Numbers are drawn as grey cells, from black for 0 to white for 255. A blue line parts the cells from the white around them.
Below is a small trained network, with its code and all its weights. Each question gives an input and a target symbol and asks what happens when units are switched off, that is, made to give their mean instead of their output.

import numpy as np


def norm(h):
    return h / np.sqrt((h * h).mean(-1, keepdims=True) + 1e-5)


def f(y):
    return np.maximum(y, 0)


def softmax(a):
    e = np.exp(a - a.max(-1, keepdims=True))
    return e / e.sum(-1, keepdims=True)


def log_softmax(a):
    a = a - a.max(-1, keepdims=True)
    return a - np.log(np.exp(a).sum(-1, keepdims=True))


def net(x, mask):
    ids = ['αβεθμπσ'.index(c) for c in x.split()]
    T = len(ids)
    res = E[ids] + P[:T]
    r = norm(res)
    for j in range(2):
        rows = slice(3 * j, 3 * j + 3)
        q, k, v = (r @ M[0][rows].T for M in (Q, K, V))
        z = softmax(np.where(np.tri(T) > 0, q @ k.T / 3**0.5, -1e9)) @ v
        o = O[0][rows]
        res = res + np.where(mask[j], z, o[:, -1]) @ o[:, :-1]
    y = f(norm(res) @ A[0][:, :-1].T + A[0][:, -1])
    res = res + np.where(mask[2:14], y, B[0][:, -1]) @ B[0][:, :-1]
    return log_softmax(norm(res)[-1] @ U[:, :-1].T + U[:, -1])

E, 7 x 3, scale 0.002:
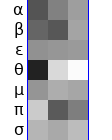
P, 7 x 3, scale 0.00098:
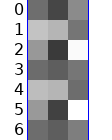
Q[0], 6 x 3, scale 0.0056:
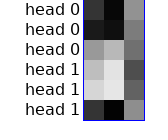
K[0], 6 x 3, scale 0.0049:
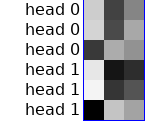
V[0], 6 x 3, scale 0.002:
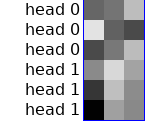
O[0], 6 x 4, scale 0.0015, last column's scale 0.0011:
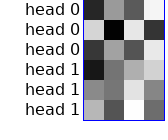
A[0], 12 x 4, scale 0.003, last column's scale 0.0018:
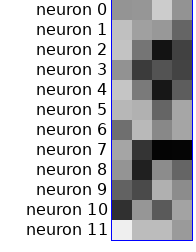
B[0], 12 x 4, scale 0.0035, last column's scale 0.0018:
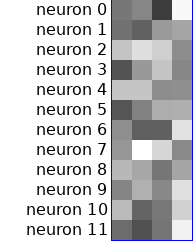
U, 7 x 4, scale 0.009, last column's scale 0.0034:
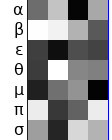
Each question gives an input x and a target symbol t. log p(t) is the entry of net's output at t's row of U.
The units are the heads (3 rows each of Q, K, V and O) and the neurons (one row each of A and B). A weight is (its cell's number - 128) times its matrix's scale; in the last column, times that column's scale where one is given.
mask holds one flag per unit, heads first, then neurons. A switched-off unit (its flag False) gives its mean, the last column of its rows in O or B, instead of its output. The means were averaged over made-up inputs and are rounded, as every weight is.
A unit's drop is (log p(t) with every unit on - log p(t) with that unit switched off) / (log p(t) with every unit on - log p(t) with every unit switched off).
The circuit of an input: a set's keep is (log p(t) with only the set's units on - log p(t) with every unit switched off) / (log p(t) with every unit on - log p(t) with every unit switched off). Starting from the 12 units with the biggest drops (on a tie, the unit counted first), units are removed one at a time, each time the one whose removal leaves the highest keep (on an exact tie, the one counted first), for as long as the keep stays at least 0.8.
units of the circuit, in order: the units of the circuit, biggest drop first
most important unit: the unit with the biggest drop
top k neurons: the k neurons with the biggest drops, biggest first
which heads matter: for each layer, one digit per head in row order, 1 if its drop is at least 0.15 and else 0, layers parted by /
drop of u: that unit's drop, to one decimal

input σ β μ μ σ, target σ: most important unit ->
neuron 1
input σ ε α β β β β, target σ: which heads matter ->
01
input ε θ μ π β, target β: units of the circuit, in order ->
head 0; neuron 9
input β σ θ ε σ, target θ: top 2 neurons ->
neuron 10; neuron 5
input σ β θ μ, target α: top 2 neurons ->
neuron 6; neuron 10
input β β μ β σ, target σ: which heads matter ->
00
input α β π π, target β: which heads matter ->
00
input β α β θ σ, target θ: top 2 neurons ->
neuron 5; neuron 10
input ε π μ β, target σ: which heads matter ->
10
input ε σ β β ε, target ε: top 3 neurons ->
neuron 11; neuron 9; neuron 5
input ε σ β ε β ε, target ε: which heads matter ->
01
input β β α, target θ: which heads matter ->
00
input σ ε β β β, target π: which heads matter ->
01
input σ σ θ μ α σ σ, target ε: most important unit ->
neuron 11
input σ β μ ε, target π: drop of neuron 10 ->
0.5
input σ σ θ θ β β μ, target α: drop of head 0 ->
0.2
